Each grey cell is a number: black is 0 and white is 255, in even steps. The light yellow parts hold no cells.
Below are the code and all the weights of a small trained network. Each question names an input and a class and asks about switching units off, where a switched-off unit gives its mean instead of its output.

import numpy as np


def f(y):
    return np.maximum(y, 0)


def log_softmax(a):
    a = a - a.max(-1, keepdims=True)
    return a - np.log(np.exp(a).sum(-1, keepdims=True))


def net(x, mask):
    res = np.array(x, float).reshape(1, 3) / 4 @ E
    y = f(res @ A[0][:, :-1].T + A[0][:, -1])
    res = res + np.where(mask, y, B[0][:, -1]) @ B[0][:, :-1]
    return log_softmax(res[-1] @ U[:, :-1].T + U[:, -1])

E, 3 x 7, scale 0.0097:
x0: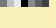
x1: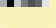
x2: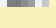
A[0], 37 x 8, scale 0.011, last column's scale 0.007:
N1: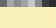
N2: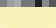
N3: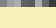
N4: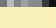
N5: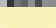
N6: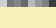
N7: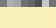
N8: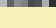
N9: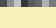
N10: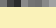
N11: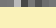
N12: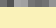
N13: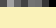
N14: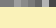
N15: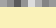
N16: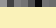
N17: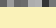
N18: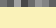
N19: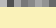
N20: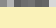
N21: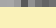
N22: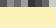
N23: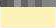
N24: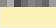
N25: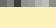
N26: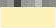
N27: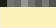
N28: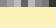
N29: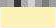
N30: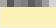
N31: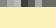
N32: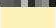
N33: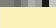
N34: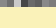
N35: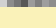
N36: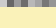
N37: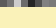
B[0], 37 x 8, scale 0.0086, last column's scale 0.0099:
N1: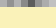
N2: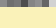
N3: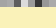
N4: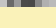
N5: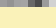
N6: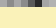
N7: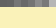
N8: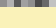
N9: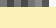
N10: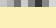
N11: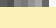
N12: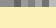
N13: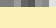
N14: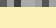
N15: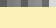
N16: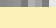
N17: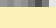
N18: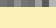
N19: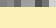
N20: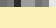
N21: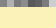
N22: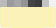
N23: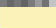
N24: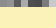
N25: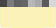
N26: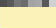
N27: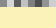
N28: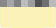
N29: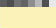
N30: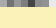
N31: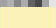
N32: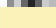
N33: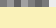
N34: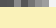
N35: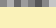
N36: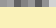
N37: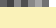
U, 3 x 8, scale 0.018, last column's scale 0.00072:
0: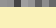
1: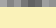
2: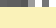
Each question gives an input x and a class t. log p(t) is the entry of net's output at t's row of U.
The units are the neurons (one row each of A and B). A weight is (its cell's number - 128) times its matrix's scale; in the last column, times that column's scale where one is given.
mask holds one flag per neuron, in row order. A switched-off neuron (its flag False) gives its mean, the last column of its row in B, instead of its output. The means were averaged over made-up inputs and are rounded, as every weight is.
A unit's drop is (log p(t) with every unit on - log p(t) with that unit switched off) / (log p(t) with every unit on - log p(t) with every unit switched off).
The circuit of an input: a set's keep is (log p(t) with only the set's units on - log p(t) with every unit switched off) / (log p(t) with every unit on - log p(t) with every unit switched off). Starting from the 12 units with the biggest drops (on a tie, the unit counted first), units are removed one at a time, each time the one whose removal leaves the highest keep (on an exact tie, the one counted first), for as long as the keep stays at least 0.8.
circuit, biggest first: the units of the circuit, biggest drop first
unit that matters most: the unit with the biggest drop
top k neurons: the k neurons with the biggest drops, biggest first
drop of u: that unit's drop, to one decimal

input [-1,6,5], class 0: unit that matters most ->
N19
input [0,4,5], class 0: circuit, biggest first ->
[N19, N32]
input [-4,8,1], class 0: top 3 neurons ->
[N8, N14, N19]
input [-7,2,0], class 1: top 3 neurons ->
[N32, N20, N30]
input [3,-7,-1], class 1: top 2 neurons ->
[N4, N1]
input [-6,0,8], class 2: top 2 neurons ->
[N29, N25]
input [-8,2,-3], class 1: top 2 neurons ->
[N32, N20]
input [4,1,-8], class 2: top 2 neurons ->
[N37, N11]
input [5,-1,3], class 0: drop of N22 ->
0.1
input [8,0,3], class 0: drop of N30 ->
0.2
